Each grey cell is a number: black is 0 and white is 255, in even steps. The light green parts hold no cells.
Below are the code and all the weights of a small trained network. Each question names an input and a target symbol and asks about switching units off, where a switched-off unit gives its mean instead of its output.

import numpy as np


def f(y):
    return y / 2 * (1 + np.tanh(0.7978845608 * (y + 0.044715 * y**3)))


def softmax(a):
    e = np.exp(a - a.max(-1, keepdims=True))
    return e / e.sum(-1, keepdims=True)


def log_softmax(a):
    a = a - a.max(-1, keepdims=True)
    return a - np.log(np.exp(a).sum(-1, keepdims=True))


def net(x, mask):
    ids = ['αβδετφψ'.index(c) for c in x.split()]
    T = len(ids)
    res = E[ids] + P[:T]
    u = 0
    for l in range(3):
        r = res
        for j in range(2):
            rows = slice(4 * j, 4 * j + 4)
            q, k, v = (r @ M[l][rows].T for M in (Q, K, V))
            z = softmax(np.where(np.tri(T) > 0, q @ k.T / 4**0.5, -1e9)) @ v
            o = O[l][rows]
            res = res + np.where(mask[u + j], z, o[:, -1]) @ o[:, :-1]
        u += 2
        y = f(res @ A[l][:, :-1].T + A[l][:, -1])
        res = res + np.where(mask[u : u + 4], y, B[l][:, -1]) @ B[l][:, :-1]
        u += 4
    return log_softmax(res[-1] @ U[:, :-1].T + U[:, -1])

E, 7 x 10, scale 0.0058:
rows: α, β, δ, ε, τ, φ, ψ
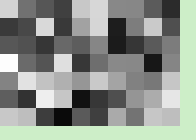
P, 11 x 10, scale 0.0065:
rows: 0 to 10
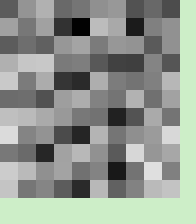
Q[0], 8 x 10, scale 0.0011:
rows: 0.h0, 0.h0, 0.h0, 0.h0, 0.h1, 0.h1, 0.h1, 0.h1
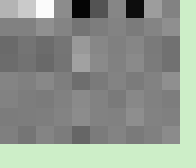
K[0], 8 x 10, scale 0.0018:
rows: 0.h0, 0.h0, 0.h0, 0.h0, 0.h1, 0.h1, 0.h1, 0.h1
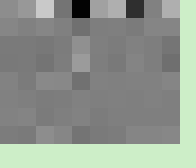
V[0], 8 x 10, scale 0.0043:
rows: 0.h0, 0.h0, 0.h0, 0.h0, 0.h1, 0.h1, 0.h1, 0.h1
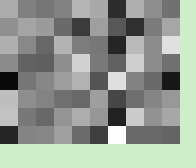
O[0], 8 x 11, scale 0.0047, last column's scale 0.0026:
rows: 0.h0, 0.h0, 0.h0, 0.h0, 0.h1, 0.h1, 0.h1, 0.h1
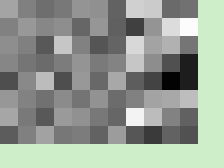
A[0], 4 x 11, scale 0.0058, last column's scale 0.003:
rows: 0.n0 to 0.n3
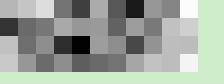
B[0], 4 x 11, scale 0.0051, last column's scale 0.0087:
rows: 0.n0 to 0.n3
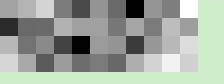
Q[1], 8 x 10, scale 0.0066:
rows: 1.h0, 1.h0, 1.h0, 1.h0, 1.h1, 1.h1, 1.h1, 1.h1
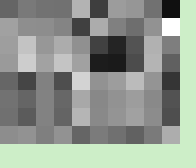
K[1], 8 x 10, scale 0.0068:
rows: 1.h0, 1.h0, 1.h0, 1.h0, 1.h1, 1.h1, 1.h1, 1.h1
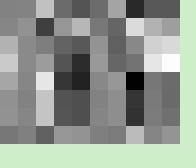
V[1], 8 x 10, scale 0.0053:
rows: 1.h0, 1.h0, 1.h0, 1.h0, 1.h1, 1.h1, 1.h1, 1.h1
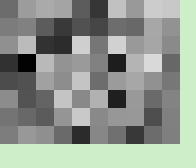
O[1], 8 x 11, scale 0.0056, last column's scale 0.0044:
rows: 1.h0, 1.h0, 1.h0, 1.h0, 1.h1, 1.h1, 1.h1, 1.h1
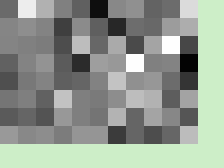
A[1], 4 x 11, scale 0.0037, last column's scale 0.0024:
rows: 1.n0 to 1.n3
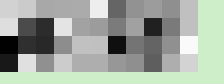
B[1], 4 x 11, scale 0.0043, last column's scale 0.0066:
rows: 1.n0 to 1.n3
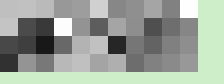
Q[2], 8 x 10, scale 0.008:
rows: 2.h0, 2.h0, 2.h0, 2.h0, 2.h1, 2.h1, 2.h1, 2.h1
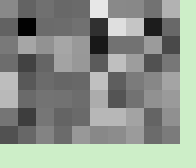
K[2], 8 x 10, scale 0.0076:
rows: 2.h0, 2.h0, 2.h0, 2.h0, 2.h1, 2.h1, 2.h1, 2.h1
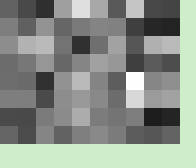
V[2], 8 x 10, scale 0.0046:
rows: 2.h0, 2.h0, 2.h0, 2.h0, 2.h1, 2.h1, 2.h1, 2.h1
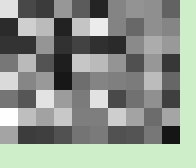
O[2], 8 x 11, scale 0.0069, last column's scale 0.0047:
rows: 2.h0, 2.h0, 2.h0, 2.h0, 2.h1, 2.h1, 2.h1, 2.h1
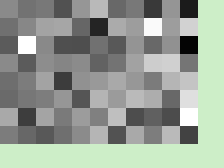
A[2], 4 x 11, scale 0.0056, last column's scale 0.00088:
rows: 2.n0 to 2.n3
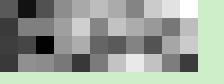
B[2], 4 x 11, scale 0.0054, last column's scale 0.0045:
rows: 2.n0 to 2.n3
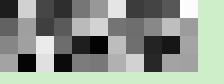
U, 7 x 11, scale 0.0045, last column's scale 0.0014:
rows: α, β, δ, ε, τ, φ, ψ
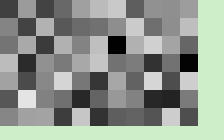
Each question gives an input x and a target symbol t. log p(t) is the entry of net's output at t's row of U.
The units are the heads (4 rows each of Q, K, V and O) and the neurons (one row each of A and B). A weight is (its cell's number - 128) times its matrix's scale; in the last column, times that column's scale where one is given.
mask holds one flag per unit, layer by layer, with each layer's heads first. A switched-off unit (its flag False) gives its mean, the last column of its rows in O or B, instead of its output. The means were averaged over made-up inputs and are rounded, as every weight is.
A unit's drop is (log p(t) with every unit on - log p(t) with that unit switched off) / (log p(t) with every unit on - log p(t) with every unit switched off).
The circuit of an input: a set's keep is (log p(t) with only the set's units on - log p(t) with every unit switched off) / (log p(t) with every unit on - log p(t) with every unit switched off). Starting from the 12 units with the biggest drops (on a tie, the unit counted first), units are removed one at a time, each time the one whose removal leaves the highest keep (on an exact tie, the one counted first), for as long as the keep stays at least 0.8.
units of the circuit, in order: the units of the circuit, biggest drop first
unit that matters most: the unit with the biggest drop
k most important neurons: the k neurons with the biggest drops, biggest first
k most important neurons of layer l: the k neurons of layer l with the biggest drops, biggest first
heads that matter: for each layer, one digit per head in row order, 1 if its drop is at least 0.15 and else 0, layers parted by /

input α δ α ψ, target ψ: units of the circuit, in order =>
(1.h0; 2.h1; 0.n3)
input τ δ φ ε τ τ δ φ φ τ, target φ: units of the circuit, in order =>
(2.h0; 1.h0)
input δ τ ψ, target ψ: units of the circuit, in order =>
(1.h0; 2.h1; 1.h1)
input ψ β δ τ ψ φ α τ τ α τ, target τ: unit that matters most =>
2.h1
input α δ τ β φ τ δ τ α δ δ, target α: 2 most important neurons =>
(2.n0; 0.n0)
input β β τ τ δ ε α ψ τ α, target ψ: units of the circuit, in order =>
(1.h0; 0.n3; 2.h1)
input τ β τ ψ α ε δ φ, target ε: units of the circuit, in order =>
(2.h0; 0.n2; 0.n0; 1.n1)
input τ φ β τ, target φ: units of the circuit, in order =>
(1.h0; 0.n2; 2.h0)
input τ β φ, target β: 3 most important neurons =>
(2.n3; 0.n0; 0.n2)
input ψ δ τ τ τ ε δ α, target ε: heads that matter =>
00 / 00 / 10
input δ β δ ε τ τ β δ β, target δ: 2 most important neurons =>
(0.n2; 1.n2)
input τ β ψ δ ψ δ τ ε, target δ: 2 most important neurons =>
(0.n0; 0.n2)
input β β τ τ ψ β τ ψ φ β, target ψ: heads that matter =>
00 / 10 / 11
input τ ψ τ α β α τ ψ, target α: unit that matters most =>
0.n2
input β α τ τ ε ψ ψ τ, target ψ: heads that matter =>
00 / 10 / 01
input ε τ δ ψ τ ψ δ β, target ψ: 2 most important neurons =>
(0.n3; 0.n0)
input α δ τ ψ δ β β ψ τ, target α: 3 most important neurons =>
(0.n0; 0.n2; 2.n0)
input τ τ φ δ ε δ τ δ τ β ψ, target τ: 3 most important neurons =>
(0.n2; 1.n3; 0.n1)
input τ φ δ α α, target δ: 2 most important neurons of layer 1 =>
(1.n2; 1.n0)
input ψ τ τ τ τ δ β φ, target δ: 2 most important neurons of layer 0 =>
(0.n2; 0.n0)
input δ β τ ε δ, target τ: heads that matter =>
00 / 00 / 11
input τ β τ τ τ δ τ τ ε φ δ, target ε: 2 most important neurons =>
(0.n0; 1.n1)
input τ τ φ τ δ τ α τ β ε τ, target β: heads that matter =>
00 / 11 / 00
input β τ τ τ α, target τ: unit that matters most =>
2.h0
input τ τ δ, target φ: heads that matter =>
00 / 10 / 01
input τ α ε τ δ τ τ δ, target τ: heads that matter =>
00 / 00 / 01
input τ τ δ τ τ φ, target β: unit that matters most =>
1.h0
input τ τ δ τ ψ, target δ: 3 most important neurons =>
(0.n2; 0.n0; 0.n3)
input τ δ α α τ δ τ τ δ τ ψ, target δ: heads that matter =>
00 / 00 / 11
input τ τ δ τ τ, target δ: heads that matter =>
00 / 10 / 01
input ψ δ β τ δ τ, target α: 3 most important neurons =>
(0.n2; 0.n0; 2.n0)
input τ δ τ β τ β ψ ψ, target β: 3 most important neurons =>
(0.n2; 0.n0; 2.n3)
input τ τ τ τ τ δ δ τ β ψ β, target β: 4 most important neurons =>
(2.n3; 0.n0; 0.n2; 0.n1)
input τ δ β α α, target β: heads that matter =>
00 / 11 / 11
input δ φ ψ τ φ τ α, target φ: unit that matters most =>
1.h0
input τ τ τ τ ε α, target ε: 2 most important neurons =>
(1.n1; 0.n0)
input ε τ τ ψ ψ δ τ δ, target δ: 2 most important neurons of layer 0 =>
(0.n0; 0.n3)
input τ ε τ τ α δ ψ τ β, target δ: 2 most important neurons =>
(0.n0; 0.n2)
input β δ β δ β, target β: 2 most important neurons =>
(2.n3; 0.n2)
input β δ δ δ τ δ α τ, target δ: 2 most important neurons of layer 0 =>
(0.n0; 0.n2)
